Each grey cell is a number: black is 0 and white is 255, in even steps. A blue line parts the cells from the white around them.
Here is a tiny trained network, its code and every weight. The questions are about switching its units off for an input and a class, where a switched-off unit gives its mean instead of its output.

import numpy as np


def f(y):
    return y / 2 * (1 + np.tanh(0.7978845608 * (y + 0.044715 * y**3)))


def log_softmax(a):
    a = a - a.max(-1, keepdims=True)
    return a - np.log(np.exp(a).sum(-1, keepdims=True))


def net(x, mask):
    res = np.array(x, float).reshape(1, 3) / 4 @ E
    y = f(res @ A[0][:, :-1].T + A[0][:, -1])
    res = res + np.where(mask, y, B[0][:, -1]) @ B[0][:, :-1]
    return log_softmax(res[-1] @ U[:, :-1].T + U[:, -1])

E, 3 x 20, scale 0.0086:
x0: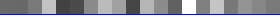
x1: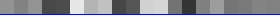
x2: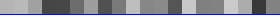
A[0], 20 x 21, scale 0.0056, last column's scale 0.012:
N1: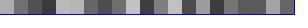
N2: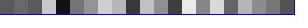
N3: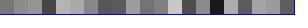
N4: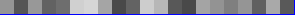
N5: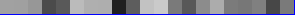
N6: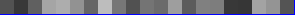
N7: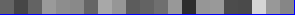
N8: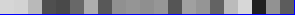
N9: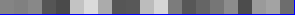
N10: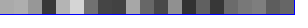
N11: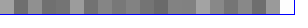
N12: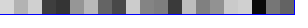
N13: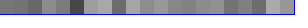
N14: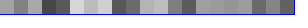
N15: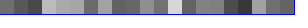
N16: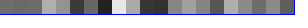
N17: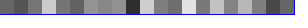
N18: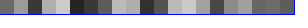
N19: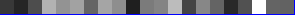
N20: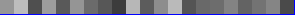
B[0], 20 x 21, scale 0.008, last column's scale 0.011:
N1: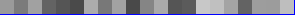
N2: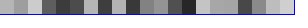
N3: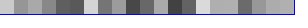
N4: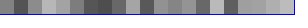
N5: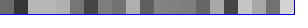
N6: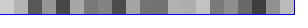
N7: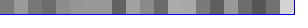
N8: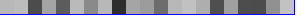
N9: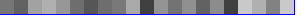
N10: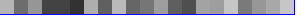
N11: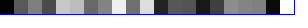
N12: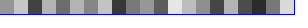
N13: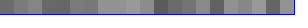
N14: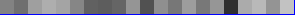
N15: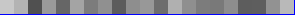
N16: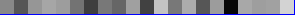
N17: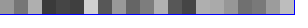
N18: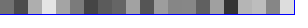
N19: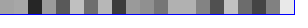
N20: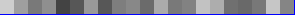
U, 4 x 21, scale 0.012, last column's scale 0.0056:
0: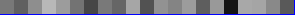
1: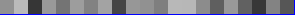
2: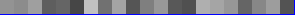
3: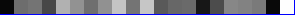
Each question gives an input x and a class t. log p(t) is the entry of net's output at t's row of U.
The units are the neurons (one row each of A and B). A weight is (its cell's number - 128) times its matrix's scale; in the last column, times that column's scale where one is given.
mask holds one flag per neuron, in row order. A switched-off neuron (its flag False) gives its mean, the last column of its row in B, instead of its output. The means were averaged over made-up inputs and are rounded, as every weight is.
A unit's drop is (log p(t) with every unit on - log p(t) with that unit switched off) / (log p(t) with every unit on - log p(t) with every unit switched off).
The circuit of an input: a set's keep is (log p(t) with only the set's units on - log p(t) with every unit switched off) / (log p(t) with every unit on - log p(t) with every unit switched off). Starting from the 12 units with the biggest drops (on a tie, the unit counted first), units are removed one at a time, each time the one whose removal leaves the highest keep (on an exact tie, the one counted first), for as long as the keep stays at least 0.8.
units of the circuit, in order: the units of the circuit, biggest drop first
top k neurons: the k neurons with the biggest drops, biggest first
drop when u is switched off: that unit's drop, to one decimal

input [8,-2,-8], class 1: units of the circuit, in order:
(N19)
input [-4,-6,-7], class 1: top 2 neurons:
(N19, N6)
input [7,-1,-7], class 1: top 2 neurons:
(N19, N6)
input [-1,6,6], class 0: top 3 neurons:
(N5, N14, N9)
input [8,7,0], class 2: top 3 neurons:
(N2, N17, N18)
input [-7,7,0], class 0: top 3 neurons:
(N5, N9, N14)
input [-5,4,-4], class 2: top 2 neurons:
(N10, N3)
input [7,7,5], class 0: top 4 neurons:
(N5, N14, N9, N4)
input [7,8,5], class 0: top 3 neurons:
(N5, N14, N9)
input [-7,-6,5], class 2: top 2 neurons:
(N1, N10)
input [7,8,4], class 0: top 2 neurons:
(N5, N14)
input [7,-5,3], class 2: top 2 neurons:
(N2, N17)
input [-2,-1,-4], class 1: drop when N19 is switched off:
0.1
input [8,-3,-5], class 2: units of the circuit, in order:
(N2)
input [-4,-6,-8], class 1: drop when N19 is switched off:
0.3
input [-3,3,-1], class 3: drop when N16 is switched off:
0.3
